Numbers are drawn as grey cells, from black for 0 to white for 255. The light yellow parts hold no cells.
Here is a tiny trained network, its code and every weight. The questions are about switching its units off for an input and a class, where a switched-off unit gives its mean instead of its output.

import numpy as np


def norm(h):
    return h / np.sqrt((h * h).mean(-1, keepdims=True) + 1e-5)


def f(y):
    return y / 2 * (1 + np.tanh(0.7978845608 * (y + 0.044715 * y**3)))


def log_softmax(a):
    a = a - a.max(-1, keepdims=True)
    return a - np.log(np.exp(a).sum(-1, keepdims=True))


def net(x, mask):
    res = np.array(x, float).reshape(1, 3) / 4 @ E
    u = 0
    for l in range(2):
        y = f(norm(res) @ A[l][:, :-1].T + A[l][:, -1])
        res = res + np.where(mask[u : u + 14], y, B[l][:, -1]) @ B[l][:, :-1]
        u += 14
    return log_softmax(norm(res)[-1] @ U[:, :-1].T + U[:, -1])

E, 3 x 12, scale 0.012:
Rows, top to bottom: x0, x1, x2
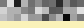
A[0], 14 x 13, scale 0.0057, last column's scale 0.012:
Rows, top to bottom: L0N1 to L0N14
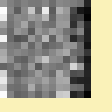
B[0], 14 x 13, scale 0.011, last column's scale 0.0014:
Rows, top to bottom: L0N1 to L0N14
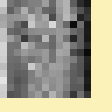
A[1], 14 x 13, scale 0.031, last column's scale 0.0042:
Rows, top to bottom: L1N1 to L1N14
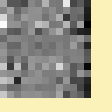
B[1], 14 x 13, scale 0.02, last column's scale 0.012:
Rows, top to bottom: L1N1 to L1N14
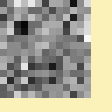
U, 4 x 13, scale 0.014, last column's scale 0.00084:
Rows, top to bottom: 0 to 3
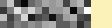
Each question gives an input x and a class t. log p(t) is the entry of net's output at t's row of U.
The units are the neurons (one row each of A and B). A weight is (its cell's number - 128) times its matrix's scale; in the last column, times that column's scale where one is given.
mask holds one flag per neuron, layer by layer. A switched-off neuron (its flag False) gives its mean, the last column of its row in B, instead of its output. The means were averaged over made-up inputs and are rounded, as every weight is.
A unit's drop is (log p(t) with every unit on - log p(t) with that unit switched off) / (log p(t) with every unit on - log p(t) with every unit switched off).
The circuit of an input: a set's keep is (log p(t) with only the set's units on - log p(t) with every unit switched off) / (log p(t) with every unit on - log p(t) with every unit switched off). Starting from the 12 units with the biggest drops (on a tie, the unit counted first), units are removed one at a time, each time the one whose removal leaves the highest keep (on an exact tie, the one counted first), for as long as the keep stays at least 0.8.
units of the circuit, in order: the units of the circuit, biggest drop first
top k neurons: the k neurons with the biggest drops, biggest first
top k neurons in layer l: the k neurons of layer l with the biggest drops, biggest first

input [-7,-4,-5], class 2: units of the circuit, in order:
L1N10
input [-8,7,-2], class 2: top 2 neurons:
L1N10; L1N5
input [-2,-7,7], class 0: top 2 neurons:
L1N5; L1N1
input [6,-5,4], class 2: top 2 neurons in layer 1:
L1N12; L1N4
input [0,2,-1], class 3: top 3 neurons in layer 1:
L1N1; L1N5; L1N4
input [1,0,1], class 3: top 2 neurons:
L1N1; L1N5
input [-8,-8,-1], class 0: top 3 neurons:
L1N5; L1N13; L1N12
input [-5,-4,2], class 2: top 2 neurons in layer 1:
L1N10; L1N4
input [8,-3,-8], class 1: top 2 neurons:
L1N1; L1N10
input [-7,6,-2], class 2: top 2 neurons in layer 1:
L1N10; L1N5
